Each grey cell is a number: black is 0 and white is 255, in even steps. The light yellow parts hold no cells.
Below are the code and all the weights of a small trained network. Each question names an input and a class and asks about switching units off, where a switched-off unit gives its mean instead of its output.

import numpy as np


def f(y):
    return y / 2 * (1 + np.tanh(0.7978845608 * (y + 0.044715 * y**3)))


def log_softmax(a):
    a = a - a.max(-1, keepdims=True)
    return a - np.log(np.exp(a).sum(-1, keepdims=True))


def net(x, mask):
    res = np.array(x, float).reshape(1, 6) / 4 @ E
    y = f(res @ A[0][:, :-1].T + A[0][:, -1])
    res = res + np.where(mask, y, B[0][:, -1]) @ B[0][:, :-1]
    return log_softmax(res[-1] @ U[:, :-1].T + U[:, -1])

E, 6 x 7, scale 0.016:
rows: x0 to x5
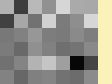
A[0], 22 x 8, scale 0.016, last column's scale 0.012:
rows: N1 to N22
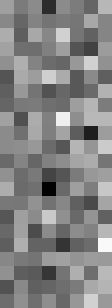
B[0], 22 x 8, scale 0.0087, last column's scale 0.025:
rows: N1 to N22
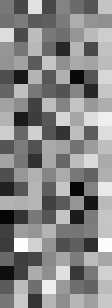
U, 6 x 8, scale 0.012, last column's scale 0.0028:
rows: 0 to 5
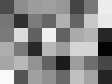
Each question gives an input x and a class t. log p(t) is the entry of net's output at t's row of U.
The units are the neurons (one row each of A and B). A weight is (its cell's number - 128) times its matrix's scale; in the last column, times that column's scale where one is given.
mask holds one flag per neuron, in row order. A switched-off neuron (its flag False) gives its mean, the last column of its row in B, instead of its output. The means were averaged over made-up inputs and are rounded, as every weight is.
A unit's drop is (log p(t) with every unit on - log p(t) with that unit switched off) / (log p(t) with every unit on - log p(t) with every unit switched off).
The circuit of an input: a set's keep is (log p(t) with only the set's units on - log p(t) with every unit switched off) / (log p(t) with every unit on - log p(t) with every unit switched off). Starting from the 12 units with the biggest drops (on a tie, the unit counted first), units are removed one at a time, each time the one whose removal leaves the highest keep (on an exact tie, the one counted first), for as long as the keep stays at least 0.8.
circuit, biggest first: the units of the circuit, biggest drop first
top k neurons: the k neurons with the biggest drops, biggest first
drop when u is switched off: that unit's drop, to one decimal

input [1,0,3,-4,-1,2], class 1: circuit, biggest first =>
N18
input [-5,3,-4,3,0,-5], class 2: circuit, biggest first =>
N14, N20
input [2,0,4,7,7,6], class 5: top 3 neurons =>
N10, N14, N20
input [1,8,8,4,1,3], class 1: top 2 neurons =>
N6, N16
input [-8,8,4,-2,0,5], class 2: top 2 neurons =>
N22, N14
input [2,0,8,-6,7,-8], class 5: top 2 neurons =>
N10, N14
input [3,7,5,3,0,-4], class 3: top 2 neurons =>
N14, N22
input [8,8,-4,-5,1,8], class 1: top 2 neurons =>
N6, N16
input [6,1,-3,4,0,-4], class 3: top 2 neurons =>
N14, N6
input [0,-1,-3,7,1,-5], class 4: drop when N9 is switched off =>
0.1
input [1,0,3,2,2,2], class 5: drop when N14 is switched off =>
0.2
